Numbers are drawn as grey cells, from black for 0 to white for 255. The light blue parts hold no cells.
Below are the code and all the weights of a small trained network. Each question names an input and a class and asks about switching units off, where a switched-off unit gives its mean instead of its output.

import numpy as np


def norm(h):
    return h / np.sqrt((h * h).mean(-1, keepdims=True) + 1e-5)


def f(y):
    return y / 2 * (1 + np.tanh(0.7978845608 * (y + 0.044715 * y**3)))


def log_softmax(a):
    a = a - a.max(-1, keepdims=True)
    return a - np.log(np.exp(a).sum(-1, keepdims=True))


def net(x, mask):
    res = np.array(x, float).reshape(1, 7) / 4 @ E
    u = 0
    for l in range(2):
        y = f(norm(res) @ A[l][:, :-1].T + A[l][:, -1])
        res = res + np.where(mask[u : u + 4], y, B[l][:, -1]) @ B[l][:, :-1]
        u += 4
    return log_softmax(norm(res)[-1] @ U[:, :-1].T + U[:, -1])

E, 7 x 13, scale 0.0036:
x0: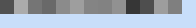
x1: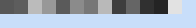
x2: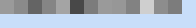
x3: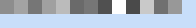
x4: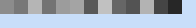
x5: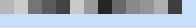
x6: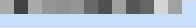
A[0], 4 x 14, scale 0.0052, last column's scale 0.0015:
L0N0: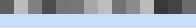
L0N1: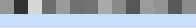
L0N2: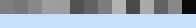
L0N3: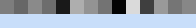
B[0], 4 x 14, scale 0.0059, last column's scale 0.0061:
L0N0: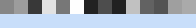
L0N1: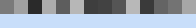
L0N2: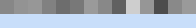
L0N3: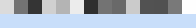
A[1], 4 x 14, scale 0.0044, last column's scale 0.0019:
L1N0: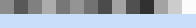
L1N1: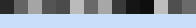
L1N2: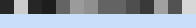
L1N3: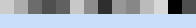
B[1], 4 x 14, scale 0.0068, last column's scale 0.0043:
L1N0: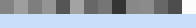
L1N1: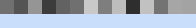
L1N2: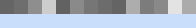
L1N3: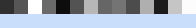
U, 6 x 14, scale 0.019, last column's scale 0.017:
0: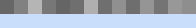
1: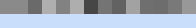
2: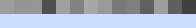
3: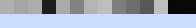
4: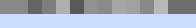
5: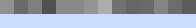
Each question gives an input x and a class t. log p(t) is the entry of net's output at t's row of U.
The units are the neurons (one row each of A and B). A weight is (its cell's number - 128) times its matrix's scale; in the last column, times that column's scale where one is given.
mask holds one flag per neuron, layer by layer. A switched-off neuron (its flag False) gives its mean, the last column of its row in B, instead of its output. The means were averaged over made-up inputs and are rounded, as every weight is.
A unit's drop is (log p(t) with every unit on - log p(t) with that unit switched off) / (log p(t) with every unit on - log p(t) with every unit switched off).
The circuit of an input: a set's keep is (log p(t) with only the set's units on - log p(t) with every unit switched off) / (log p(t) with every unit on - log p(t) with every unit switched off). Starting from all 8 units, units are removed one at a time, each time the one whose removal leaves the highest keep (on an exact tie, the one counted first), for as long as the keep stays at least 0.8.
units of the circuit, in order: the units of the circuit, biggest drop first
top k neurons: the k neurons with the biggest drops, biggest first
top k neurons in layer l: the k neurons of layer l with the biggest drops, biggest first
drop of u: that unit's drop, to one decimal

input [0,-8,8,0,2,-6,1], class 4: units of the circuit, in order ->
(L0N3)
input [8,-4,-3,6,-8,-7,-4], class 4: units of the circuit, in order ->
(L1N3, L0N3)
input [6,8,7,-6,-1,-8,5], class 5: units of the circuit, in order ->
(L1N3, L1N1, L0N0)
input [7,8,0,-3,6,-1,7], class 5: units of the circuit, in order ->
(L1N1, L1N3)
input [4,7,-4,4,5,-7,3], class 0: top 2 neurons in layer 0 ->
(L0N3, L0N0)
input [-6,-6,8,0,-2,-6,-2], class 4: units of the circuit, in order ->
(L0N3, L1N3)
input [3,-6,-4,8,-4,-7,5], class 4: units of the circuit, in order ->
(L1N3, L0N3)
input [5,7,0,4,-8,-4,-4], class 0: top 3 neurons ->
(L0N3, L0N0, L0N1)
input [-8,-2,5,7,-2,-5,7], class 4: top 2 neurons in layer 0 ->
(L0N3, L0N0)
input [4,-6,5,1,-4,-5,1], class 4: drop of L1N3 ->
0.2
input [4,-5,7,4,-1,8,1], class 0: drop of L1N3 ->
0.1
